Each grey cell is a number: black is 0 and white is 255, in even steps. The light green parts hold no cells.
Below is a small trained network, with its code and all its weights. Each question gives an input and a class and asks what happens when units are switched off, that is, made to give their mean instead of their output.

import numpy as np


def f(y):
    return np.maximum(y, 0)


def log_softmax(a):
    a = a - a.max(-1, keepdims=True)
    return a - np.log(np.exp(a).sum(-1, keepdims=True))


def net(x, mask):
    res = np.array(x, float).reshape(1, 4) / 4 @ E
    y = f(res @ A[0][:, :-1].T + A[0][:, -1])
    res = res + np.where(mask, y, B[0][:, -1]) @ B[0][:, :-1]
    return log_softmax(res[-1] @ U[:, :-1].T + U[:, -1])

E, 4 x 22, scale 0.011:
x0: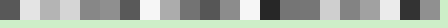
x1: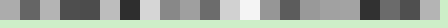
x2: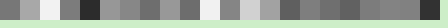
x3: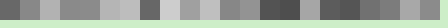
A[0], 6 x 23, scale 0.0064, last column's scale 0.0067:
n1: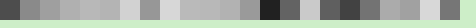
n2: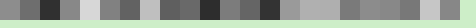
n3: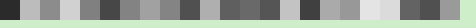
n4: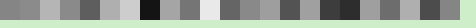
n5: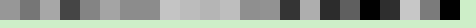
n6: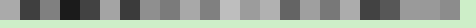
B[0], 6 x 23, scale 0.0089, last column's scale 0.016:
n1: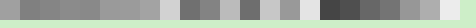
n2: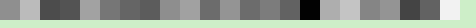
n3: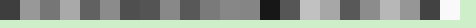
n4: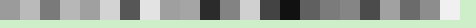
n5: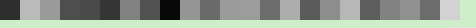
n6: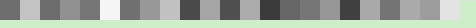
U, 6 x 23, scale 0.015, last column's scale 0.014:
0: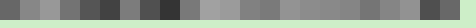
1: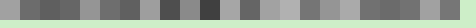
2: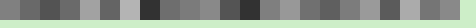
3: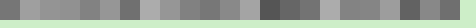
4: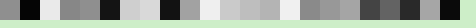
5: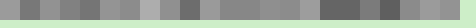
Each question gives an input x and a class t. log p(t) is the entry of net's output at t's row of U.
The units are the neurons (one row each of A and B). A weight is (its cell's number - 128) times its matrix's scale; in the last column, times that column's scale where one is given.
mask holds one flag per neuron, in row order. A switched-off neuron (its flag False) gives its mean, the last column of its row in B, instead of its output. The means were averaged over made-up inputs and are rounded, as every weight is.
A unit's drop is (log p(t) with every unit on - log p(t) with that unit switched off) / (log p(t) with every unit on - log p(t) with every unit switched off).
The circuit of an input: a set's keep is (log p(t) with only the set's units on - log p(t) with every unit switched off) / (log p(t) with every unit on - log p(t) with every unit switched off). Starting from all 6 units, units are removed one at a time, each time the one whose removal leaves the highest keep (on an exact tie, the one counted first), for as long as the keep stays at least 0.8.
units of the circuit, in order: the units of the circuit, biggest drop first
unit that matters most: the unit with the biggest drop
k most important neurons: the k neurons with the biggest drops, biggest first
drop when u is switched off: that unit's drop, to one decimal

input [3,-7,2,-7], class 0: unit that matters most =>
n4
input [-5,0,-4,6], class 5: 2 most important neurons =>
n2, n3
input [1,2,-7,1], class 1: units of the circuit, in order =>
n3, n4
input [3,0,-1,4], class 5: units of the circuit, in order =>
n1, n4, n2
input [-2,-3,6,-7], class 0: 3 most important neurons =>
n6, n2, n1
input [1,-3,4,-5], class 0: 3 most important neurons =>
n4, n6, n2
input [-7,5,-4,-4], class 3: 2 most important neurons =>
n6, n1
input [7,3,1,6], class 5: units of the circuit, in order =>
n1, n4
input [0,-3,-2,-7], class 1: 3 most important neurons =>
n6, n4, n5
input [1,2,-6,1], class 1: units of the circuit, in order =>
n3, n4
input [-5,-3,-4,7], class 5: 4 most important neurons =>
n4, n2, n3, n1
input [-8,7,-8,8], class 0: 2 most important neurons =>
n5, n4
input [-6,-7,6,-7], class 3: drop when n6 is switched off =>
0.0
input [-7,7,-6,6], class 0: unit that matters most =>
n5
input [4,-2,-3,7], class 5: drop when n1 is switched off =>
0.7
